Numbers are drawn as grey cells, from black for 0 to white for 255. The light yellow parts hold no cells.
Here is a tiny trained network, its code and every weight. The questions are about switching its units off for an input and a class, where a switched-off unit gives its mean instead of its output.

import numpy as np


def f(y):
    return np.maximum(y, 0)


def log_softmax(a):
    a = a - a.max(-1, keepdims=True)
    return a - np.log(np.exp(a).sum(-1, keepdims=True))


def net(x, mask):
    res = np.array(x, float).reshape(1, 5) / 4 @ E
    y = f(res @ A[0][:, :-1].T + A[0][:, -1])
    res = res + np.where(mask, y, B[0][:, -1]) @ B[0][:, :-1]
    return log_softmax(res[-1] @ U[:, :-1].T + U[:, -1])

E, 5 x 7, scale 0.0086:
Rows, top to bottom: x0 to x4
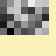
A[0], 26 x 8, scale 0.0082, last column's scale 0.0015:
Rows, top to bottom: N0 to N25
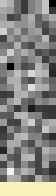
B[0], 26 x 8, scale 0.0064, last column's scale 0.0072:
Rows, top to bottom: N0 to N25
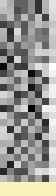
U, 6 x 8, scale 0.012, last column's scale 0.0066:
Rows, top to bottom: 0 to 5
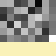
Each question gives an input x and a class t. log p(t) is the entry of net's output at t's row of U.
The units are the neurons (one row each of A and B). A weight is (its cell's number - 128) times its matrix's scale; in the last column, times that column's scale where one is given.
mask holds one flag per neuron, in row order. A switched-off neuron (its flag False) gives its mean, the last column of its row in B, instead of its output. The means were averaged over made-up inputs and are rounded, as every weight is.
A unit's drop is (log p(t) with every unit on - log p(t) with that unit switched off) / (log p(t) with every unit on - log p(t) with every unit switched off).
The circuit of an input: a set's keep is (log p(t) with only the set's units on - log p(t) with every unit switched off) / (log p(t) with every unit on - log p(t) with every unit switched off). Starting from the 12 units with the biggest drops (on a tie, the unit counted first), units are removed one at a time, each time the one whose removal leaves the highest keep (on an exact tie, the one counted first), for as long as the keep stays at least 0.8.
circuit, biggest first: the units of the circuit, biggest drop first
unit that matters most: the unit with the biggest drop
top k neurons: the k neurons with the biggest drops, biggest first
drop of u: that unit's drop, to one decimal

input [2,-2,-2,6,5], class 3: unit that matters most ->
N18
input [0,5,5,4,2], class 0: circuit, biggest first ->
[N13 N19]
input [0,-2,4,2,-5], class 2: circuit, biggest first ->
[N24 N7]
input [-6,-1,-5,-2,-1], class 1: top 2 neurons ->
[N15 N13]
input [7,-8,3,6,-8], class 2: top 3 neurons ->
[N24 N7 N15]
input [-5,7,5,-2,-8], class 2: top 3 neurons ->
[N24 N7 N3]
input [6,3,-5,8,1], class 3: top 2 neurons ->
[N18 N21]
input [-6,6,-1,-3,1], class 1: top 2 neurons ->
[N15 N17]
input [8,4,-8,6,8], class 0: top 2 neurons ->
[N1 N0]
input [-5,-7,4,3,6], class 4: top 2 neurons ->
[N17 N2]
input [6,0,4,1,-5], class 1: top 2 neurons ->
[N10 N12]
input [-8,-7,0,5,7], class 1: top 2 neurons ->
[N15 N24]
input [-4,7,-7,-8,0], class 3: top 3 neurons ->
[N4 N8 N13]
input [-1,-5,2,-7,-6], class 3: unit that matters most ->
N4
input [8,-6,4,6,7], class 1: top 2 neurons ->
[N10 N12]
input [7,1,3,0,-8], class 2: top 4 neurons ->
[N24 N7 N15 N3]
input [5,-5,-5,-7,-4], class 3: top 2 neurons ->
[N4 N8]
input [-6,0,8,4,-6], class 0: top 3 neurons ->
[N13 N19 N16]
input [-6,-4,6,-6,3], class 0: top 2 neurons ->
[N13 N16]
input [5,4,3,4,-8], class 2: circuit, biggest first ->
[N24]
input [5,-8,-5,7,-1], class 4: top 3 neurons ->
[N17 N22 N2]
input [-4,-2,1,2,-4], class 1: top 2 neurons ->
[N15 N9]
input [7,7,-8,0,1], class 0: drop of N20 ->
0.0
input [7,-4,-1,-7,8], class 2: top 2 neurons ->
[N9 N15]
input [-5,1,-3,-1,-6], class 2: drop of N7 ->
0.2
